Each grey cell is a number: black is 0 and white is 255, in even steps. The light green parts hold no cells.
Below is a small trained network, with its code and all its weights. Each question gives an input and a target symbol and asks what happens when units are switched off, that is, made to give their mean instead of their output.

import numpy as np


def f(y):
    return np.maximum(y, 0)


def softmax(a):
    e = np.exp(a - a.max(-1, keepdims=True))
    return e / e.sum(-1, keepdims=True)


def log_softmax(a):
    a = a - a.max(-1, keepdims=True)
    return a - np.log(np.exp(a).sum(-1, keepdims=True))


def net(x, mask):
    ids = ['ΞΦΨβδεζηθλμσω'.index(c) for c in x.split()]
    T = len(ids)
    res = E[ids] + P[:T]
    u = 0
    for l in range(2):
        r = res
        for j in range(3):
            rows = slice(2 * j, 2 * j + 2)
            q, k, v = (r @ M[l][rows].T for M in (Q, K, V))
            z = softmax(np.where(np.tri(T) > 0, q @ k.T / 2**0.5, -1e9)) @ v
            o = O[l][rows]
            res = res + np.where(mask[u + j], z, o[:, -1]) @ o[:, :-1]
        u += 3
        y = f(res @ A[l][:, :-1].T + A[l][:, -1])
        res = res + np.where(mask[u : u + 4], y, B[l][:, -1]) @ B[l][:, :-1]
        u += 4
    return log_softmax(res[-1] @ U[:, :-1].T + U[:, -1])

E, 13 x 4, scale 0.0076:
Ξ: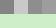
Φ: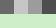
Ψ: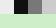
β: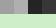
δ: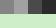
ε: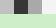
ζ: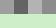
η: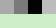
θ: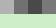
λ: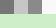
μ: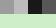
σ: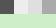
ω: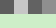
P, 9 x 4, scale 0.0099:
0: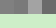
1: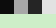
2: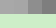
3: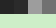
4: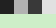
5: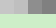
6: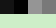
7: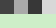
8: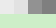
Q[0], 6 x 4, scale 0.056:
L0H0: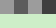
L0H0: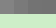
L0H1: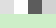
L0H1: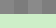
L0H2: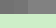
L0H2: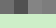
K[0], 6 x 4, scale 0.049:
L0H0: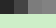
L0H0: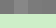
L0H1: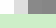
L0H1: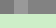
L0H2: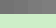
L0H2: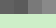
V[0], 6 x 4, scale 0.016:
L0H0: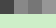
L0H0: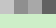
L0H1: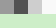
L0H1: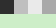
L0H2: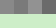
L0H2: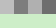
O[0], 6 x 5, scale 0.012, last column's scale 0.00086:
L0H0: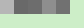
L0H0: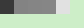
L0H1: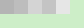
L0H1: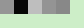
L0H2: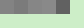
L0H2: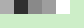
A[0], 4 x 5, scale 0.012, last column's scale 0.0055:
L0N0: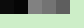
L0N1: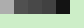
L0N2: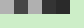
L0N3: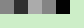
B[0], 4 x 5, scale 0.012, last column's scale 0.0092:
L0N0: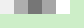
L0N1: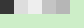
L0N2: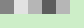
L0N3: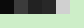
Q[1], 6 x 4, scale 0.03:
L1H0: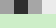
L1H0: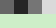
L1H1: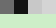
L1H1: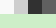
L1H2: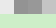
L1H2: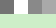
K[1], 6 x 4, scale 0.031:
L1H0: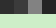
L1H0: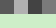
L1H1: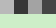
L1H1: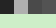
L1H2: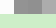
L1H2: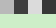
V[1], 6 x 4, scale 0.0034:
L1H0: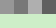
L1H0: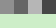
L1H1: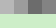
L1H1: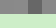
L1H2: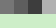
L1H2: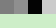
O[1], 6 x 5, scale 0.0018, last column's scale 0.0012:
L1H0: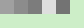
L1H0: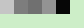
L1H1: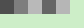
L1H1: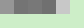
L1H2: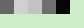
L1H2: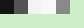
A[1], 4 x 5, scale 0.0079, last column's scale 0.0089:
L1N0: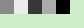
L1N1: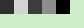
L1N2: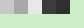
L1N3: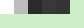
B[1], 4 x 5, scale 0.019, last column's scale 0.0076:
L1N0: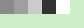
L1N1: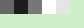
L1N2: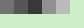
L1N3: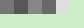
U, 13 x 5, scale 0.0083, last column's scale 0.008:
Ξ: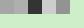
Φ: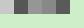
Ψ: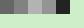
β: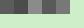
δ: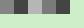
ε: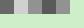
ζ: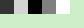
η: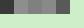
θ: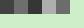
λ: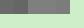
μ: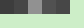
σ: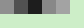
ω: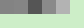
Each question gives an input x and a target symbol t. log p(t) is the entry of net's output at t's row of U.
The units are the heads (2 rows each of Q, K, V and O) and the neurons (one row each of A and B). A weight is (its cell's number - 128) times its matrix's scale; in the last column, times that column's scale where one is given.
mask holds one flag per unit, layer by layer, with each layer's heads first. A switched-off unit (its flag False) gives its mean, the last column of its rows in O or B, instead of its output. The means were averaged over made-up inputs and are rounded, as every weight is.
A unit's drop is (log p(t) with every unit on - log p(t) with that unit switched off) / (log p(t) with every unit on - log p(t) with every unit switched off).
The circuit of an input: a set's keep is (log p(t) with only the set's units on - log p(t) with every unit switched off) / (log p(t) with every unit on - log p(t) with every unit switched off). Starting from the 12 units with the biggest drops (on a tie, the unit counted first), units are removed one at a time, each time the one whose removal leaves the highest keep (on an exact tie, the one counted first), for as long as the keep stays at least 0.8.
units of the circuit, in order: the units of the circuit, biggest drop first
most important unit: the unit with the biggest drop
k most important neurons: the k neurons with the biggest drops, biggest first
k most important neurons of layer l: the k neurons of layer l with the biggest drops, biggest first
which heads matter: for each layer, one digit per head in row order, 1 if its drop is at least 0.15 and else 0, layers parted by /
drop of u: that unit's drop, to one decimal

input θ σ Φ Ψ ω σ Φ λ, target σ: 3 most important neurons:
L0N3; L0N0; L1N0
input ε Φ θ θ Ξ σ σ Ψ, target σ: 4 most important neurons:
L0N3; L0N0; L1N0; L0N1
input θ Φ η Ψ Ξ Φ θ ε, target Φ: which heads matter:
110 / 000
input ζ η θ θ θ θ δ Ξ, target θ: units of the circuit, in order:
L1N1; L0H1
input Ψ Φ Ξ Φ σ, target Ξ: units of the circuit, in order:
L0H1; L1N0; L0N3; L1N3
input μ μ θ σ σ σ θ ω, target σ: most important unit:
L0H1
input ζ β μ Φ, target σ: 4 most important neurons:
L0N0; L1N2; L1N0; L0N2
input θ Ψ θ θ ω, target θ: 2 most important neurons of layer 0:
L0N0; L0N2
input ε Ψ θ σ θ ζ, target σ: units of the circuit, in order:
L1N2; L0H0; L1N0
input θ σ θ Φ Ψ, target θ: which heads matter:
111 / 000
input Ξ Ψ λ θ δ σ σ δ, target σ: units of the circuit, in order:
L0H1; L0N0; L1N0; L0N3
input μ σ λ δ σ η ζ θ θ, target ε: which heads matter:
111 / 000
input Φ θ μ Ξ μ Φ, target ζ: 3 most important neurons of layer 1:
L1N2; L1N0; L1N1
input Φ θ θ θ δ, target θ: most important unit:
L1N1
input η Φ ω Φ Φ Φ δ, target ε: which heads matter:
010 / 000
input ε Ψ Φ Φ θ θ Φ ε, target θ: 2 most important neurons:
L1N1; L0N0
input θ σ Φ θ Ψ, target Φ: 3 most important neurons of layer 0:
L0N0; L0N3; L0N1
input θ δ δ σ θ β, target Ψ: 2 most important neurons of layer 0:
L0N1; L0N3
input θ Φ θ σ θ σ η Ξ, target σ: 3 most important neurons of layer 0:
L0N3; L0N0; L0N1
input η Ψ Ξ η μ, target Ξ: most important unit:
L0H1
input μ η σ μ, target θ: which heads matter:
111 / 000
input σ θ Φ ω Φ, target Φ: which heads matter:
010 / 000
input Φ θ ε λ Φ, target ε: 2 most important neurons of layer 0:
L0N3; L0N1
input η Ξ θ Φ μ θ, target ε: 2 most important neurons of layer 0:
L0N3; L0N1
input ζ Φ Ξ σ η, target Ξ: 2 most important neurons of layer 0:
L0N3; L0N2
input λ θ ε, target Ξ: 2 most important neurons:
L1N0; L0N3
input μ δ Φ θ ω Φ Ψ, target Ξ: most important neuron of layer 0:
L0N3
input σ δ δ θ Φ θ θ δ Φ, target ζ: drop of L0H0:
0.2
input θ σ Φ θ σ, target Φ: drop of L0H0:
0.2
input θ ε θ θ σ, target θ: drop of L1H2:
0.0
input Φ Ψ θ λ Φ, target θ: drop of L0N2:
0.1
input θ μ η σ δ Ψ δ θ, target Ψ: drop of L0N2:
-0.1
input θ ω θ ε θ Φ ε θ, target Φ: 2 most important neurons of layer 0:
L0N0; L0N3
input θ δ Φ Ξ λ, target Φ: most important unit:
L0N0
